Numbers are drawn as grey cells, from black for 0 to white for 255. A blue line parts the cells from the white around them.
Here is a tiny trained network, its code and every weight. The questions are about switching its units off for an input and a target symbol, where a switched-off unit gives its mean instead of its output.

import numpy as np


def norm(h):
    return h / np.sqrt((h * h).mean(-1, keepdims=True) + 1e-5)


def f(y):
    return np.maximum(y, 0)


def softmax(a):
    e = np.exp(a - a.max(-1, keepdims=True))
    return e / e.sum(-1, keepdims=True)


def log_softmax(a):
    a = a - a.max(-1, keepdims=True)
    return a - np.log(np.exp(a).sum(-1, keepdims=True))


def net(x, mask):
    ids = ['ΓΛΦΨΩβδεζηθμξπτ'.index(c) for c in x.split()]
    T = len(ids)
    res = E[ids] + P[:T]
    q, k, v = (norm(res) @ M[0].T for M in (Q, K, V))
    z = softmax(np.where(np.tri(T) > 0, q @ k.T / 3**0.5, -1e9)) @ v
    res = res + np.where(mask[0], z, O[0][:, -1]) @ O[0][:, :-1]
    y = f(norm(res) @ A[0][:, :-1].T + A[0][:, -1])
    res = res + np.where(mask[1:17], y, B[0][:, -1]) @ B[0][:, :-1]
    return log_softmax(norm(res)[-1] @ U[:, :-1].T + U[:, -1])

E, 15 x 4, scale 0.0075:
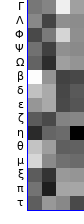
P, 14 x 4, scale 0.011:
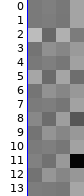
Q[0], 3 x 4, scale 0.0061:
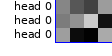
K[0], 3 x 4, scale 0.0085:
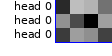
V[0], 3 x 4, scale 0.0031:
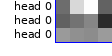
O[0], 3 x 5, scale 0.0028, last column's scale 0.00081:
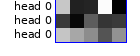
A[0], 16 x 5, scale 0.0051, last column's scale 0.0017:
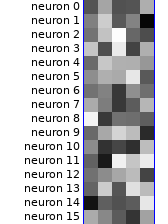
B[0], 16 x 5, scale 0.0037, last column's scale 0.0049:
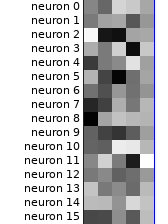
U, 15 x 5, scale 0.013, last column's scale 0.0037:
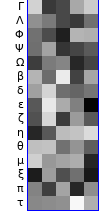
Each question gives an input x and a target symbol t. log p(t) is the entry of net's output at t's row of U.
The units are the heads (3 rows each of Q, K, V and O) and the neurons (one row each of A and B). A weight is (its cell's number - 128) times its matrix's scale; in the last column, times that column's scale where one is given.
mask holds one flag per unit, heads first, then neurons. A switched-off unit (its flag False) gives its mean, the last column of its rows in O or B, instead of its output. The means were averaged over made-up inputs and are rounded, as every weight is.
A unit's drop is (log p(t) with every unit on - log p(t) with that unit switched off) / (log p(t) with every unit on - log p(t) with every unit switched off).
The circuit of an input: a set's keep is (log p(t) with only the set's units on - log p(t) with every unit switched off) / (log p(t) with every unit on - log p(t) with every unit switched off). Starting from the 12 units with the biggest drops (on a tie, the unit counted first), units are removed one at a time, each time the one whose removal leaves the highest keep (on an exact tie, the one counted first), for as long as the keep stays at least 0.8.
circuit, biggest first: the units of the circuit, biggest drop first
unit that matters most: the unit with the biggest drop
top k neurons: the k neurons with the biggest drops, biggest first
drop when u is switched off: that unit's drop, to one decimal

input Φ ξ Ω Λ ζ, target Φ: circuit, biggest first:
head 0; neuron 3; neuron 10; neuron 8
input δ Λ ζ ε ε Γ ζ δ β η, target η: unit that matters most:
neuron 11
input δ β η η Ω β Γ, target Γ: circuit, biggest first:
neuron 2; neuron 5; neuron 9
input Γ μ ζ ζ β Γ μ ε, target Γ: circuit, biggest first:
neuron 11; neuron 13
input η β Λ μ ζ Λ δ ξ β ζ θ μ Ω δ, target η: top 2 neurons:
neuron 7; neuron 11
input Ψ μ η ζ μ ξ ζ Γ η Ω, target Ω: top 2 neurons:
neuron 11; neuron 10
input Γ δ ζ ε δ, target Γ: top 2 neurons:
neuron 11; neuron 13
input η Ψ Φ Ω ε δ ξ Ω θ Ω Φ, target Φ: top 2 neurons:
neuron 2; neuron 5
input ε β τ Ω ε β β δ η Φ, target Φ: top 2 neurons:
neuron 2; neuron 9
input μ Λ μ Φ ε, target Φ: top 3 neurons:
neuron 11; neuron 3; neuron 7
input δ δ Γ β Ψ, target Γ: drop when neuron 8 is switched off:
0.2
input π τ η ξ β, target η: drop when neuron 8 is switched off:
0.6
